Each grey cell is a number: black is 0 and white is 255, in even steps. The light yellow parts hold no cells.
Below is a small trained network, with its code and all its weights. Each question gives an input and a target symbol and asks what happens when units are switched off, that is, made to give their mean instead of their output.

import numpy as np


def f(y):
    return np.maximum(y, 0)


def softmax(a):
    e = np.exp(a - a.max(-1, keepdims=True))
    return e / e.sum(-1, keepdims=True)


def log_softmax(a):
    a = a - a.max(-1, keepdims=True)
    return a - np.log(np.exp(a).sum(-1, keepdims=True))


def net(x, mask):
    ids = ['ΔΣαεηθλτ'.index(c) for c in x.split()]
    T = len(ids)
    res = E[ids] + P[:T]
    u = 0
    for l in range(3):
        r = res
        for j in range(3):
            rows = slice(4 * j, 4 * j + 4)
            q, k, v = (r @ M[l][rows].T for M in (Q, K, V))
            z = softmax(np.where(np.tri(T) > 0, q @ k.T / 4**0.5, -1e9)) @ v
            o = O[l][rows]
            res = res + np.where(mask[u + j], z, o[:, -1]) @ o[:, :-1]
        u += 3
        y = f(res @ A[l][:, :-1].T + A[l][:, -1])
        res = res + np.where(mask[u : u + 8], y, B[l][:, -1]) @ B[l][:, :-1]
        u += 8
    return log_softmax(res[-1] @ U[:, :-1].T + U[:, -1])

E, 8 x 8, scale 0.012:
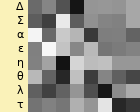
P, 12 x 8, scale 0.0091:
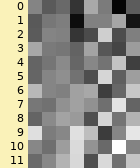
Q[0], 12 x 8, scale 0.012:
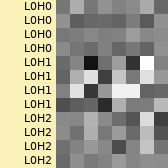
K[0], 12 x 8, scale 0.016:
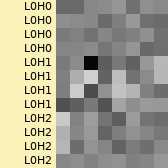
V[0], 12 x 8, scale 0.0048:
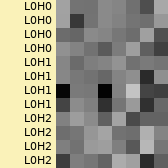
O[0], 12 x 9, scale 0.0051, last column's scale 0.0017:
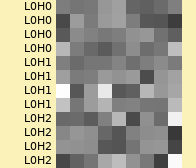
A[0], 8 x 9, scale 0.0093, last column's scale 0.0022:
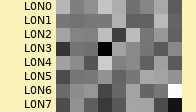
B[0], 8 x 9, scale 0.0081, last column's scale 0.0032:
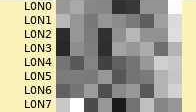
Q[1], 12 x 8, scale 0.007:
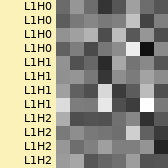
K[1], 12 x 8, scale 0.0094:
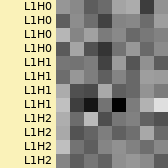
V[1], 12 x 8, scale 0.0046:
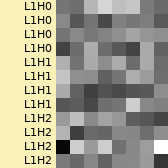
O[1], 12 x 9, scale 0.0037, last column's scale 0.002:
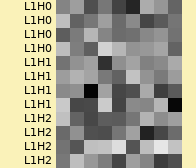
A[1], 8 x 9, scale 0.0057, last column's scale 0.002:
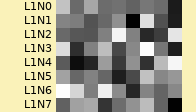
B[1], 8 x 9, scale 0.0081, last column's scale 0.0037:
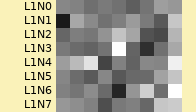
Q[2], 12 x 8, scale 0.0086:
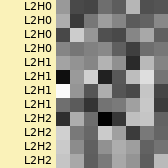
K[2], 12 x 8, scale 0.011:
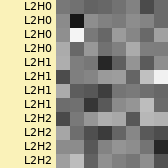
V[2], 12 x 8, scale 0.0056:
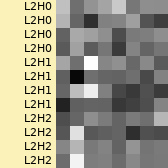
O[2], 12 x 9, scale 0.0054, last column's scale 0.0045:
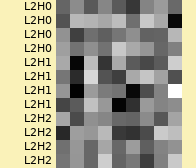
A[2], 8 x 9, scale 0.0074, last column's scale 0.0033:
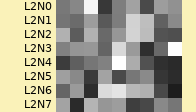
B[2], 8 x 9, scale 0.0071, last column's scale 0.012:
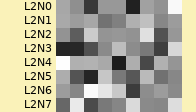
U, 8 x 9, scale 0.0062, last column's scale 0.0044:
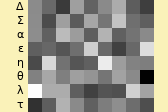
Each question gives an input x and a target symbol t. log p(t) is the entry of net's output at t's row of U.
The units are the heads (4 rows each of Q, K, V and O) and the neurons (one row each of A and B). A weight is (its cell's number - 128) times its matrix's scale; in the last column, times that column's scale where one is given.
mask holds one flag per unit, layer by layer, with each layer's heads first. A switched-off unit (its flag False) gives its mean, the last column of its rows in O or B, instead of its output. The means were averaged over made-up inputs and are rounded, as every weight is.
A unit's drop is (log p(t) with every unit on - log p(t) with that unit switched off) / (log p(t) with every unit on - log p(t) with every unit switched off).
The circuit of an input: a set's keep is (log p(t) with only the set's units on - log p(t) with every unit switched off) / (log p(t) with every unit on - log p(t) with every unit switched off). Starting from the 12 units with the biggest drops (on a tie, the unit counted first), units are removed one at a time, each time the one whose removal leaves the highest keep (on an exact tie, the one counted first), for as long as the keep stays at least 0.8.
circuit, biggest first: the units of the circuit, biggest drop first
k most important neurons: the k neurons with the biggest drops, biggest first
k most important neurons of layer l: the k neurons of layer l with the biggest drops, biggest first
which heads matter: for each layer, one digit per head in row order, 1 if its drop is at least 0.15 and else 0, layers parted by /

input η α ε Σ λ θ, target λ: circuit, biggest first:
[L1N4, L2N3]
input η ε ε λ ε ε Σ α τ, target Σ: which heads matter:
010 / 001 / 001
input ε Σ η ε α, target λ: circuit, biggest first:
[L2N3]
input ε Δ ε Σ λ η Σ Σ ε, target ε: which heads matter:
010 / 000 / 010
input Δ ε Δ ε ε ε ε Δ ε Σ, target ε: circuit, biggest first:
[L0H1, L2H1, L1N6]
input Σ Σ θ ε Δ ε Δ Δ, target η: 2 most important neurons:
[L0N3, L2N0]
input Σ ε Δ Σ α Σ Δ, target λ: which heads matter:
010 / 000 / 000
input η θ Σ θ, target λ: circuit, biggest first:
[L2N3, L0N4]
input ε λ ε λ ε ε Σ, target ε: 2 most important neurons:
[L1N6, L2N3]
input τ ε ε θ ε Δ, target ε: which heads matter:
000 / 000 / 010
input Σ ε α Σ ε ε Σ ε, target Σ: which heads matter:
000 / 001 / 011
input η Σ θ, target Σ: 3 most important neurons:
[L1N4, L0N2, L2N2]
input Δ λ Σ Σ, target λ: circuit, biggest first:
[L0H1, L0N0, L2N3]
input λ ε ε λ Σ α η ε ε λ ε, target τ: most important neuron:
[L1N1]
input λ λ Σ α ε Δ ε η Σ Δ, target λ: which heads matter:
000 / 000 / 000
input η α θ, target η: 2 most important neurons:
[L0N2, L2N1]
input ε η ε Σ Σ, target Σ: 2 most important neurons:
[L2N2, L0N3]
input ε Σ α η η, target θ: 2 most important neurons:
[L2N6, L0N7]
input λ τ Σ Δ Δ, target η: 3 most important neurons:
[L0N3, L0N7, L2N0]
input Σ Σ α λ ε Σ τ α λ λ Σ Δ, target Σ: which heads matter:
010 / 001 / 001
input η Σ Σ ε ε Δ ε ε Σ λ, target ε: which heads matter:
010 / 000 / 000
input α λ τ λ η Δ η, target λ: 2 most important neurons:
[L2N3, L0N4]
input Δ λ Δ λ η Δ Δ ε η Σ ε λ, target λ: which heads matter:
000 / 000 / 000
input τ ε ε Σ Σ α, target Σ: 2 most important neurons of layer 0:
[L0N2, L0N0]
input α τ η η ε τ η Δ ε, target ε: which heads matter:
000 / 000 / 010
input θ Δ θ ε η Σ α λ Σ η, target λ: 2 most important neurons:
[L2N3, L1N4]
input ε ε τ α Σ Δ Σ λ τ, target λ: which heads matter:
010 / 000 / 010
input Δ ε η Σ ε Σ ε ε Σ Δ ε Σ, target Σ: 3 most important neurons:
[L2N2, L0N2, L2N0]
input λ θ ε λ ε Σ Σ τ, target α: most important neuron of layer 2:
[L2N4]
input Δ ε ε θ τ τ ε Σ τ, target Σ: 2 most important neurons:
[L0N2, L2N2]
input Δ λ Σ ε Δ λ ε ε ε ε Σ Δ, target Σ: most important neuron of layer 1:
[L1N6]
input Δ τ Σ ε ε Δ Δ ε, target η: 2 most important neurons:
[L2N0, L1N6]
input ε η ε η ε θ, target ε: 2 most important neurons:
[L0N2, L1N6]
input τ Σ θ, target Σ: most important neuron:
[L0N2]
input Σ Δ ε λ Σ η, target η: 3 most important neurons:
[L0N2, L0N4, L2N1]
